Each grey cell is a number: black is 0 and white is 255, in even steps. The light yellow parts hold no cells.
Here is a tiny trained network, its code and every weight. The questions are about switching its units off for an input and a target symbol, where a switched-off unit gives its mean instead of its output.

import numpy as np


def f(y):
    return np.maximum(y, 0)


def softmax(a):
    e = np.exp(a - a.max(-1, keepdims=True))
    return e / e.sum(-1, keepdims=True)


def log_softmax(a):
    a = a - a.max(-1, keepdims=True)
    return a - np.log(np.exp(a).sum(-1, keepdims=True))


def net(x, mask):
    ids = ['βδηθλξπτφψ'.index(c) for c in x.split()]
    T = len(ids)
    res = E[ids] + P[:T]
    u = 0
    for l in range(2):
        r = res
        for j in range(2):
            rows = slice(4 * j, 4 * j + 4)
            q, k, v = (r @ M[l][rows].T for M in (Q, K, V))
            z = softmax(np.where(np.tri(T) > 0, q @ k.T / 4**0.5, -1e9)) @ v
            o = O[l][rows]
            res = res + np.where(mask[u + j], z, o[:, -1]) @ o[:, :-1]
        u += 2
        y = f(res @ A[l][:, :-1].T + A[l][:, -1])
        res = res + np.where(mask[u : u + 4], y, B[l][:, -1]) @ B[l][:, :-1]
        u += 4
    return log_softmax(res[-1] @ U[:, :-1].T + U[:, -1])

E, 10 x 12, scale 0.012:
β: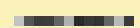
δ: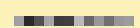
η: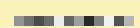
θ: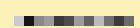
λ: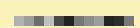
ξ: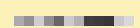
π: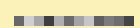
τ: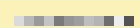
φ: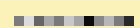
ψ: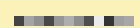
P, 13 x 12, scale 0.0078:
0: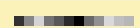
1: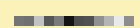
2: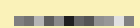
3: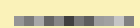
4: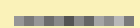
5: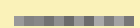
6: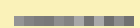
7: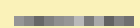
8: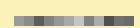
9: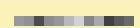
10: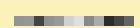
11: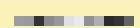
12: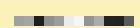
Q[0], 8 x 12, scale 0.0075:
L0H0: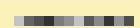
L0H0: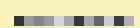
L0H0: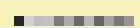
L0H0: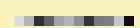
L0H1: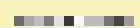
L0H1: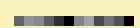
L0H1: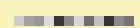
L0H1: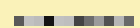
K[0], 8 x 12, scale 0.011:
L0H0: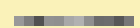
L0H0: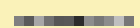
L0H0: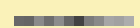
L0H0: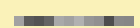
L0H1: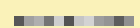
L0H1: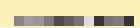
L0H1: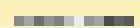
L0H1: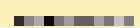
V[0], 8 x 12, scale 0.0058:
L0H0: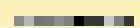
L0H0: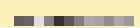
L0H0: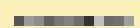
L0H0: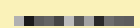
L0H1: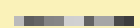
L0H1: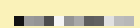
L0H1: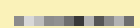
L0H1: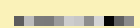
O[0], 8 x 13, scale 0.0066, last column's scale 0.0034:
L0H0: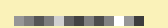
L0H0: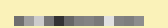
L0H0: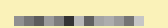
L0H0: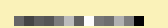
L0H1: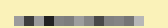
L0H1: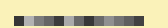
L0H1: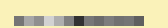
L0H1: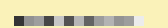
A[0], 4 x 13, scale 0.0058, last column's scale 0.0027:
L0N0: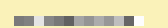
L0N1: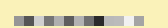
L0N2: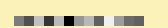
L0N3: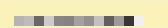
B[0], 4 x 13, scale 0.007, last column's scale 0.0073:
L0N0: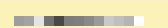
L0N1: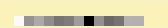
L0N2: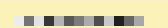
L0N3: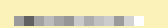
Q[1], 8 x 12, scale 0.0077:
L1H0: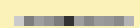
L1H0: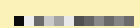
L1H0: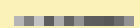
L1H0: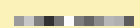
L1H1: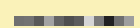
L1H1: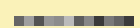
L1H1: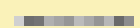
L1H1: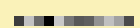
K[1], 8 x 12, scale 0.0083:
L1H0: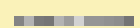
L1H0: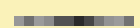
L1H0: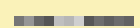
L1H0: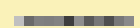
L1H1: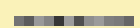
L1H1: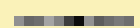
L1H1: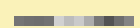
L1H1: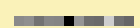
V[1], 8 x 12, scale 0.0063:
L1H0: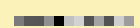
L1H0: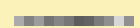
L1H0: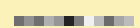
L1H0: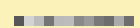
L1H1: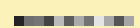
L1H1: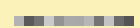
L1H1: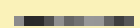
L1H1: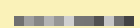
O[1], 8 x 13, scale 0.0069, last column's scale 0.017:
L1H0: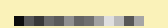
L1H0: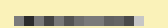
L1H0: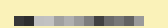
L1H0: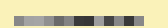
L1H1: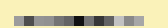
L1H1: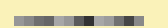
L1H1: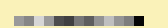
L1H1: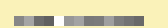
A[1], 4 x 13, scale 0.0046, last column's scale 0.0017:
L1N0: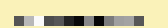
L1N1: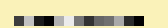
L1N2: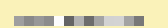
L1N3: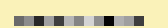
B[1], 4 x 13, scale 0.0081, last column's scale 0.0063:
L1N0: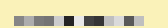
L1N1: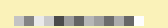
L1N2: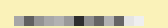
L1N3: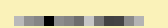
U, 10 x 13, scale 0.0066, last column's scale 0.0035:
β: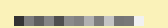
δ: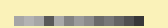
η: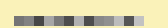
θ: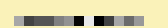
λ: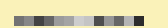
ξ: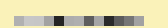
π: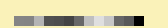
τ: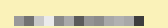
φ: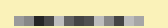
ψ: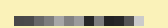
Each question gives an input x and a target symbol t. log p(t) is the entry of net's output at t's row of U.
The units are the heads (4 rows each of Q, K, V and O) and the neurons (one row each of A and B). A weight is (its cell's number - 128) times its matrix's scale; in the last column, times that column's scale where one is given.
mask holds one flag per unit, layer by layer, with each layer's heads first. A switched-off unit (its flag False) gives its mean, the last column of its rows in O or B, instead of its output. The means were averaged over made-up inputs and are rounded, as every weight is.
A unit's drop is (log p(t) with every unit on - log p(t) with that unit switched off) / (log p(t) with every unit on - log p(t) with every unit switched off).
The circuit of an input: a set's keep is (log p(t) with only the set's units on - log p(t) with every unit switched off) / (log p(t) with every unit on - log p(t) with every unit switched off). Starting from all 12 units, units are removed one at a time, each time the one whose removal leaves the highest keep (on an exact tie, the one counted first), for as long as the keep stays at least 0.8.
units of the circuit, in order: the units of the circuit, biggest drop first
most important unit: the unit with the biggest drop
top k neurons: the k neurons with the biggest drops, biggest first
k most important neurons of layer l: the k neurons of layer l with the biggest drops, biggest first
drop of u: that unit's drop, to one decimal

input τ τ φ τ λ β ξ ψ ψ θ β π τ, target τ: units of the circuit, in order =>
(L0N3 L1N2)
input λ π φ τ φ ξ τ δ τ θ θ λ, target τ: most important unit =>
L1H1
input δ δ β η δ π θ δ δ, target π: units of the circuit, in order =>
(L1H1 L0H1)
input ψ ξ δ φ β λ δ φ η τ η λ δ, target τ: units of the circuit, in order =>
(L0H1 L1H1 L1H0)
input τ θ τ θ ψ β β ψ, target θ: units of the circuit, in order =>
(L1H1 L0H1)
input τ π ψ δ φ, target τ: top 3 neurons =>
(L1N1 L0N3 L1N2)
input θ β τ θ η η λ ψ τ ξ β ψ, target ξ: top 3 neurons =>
(L1N1 L0N3 L0N0)
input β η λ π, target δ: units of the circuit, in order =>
(L1H0 L0N2)
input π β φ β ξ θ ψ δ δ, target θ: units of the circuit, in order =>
(L1H1 L0H1)
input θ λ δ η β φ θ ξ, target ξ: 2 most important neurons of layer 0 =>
(L0N1 L0N3)
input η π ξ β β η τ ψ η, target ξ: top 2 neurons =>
(L1N1 L0N3)
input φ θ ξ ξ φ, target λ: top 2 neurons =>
(L0N2 L0N1)
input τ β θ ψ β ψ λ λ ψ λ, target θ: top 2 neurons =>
(L1N3 L0N0)
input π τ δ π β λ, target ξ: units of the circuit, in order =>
(L1H0)
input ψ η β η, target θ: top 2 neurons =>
(L1N1 L0N3)
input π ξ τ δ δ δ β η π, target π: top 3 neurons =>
(L0N1 L1N1 L0N3)
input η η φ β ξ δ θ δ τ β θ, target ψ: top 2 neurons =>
(L0N3 L1N1)
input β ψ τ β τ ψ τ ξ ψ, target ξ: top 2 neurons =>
(L1N1 L0N3)
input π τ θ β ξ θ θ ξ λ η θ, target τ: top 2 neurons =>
(L0N3 L0N1)
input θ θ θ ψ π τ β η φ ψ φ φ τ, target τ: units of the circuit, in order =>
(L0N3)
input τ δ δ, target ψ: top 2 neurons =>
(L0N3 L1N1)
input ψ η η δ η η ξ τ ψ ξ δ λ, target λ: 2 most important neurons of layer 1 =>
(L1N1 L1N3)
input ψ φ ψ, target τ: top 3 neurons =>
(L1N1 L1N2 L0N3)
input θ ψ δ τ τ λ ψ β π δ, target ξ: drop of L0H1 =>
0.2
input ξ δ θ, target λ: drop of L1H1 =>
0.5
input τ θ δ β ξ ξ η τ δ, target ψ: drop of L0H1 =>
0.1
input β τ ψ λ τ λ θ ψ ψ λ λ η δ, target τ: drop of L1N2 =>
0.1
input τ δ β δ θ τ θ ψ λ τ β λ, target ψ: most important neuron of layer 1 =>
(L1N1)
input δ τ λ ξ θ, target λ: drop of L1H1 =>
0.6
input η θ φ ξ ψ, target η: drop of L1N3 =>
0.0
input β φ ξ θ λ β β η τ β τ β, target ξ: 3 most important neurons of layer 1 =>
(L1N1 L1N2 L1N0)
